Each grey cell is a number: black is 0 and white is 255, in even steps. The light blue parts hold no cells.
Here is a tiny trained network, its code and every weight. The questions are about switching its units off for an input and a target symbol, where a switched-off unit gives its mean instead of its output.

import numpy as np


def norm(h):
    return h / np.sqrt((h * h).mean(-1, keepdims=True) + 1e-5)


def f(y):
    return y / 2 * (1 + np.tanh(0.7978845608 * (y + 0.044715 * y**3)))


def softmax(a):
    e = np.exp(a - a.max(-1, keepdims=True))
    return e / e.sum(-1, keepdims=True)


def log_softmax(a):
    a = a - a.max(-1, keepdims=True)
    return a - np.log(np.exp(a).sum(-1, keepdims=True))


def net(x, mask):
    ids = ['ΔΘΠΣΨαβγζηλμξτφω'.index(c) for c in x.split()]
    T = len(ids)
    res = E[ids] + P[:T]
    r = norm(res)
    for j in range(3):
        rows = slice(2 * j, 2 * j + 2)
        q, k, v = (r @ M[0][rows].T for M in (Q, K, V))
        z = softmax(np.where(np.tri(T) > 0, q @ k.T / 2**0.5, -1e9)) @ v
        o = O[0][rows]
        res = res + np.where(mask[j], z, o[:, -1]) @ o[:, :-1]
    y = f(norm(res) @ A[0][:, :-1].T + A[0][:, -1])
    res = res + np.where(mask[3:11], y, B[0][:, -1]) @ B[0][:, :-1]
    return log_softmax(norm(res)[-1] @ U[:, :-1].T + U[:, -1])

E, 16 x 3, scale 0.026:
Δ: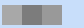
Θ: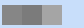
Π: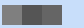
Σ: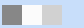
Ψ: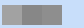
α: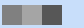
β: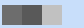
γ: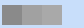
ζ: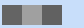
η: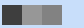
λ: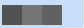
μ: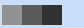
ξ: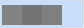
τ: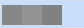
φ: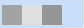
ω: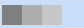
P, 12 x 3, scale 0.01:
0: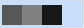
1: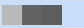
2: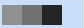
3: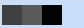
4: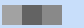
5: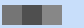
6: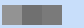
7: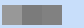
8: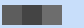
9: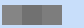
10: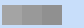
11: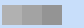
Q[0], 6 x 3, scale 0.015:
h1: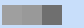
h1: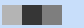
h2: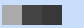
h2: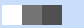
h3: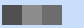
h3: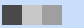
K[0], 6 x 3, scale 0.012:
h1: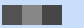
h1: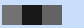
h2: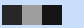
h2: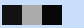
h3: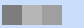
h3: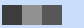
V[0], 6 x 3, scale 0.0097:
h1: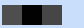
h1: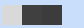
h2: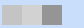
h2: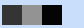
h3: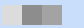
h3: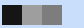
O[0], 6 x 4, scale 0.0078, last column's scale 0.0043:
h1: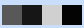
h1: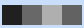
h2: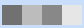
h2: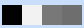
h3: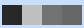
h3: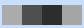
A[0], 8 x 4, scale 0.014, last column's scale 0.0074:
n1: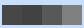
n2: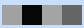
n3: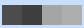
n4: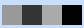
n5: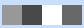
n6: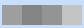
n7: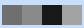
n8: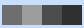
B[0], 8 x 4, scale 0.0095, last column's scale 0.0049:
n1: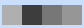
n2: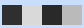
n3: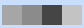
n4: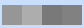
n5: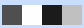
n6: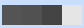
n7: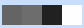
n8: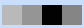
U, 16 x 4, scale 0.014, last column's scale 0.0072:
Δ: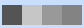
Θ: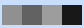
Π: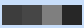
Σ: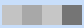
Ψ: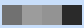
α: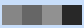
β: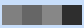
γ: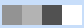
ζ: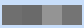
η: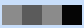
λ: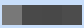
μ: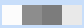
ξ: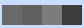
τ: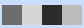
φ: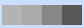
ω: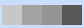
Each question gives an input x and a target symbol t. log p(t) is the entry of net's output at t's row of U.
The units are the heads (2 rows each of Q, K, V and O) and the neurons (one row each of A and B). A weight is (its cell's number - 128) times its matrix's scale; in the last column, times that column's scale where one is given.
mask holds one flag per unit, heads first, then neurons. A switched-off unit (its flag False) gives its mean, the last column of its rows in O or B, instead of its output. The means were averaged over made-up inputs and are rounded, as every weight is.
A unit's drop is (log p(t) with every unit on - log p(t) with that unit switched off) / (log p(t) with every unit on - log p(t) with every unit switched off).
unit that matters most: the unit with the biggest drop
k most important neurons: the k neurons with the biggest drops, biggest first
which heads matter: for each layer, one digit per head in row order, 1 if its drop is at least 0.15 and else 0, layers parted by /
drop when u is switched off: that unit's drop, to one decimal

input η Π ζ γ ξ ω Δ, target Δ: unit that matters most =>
h2
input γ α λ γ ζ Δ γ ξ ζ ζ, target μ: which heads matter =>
110
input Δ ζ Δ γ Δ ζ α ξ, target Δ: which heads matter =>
001
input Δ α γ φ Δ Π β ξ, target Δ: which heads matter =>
011
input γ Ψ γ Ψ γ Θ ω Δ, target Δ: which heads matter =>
011
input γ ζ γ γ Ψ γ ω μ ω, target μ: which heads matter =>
110
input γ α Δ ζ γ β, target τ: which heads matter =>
000
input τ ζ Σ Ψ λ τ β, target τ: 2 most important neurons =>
(n2, n5)
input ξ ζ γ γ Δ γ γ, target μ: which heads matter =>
100
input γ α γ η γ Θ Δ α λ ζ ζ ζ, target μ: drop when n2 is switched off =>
0.1
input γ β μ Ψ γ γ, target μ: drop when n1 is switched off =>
-0.1
